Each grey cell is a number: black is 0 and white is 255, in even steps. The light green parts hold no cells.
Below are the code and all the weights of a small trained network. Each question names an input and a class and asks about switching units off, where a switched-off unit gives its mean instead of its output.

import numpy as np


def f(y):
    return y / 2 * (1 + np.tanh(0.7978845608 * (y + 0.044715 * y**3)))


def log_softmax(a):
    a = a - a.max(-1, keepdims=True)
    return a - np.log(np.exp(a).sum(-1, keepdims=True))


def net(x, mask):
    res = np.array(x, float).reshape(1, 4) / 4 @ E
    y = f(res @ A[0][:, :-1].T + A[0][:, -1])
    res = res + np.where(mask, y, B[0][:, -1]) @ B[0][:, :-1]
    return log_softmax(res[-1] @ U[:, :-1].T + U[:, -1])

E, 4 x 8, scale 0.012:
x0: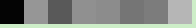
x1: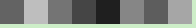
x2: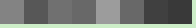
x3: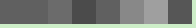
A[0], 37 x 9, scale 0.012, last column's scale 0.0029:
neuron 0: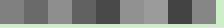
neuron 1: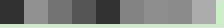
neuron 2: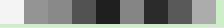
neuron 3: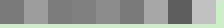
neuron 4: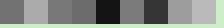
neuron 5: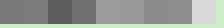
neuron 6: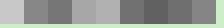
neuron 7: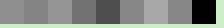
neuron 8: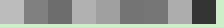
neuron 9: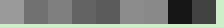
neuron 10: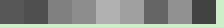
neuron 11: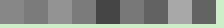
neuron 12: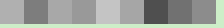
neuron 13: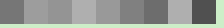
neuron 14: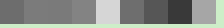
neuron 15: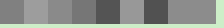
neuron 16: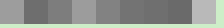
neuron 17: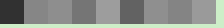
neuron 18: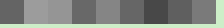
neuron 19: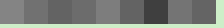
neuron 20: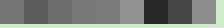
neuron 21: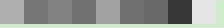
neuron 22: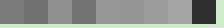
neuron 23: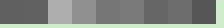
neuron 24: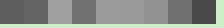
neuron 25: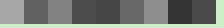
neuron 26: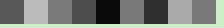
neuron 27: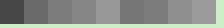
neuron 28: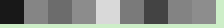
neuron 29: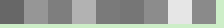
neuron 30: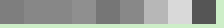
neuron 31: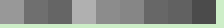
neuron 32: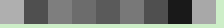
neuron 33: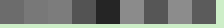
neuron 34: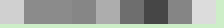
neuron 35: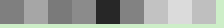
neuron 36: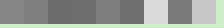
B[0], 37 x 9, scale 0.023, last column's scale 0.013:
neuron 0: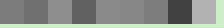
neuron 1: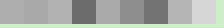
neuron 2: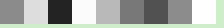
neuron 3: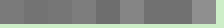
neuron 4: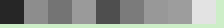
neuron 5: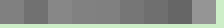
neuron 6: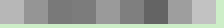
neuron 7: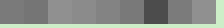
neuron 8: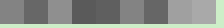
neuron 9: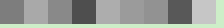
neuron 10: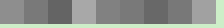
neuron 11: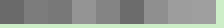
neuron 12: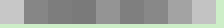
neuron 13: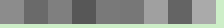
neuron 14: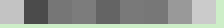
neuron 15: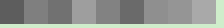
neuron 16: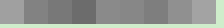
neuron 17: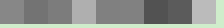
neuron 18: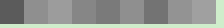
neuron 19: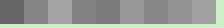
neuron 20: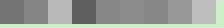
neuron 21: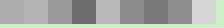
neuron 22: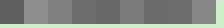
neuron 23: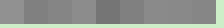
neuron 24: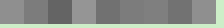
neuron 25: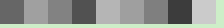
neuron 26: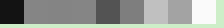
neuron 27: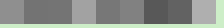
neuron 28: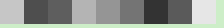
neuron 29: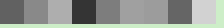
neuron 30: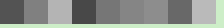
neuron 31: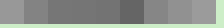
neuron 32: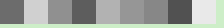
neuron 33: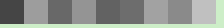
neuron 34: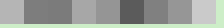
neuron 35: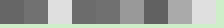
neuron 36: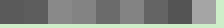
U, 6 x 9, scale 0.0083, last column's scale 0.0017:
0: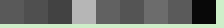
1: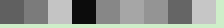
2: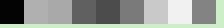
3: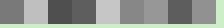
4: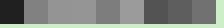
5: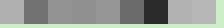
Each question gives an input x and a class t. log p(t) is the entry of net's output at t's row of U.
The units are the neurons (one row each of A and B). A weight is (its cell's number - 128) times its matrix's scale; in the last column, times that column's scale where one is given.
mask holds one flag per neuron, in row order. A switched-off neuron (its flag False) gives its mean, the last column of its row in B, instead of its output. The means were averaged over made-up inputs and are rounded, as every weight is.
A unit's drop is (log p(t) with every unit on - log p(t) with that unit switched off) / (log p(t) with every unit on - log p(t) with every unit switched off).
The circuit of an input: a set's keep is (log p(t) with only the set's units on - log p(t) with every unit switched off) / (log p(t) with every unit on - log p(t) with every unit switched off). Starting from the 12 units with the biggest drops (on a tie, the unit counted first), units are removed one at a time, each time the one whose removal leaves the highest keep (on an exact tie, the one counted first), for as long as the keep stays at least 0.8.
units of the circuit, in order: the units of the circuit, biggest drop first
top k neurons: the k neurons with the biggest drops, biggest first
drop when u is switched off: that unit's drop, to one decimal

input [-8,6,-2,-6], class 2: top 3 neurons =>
neuron 4; neuron 26; neuron 28
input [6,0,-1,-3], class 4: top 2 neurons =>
neuron 28; neuron 17
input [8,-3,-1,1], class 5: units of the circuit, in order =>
neuron 28
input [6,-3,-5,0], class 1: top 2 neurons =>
neuron 2; neuron 29
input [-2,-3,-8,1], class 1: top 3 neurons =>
neuron 26; neuron 4; neuron 2
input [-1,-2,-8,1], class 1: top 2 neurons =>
neuron 26; neuron 4
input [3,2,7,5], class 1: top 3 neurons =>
neuron 2; neuron 20; neuron 1
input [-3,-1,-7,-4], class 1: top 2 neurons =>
neuron 26; neuron 4
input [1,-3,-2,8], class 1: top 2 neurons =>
neuron 2; neuron 28
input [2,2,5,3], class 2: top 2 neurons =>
neuron 2; neuron 20
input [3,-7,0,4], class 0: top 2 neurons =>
neuron 1; neuron 35
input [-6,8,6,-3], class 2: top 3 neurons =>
neuron 26; neuron 4; neuron 28
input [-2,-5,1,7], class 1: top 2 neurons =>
neuron 2; neuron 28
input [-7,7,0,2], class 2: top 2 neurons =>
neuron 26; neuron 4
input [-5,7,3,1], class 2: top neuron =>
neuron 26
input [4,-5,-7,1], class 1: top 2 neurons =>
neuron 2; neuron 29
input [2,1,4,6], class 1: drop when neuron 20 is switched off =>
0.1
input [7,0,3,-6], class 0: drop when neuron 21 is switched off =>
0.2
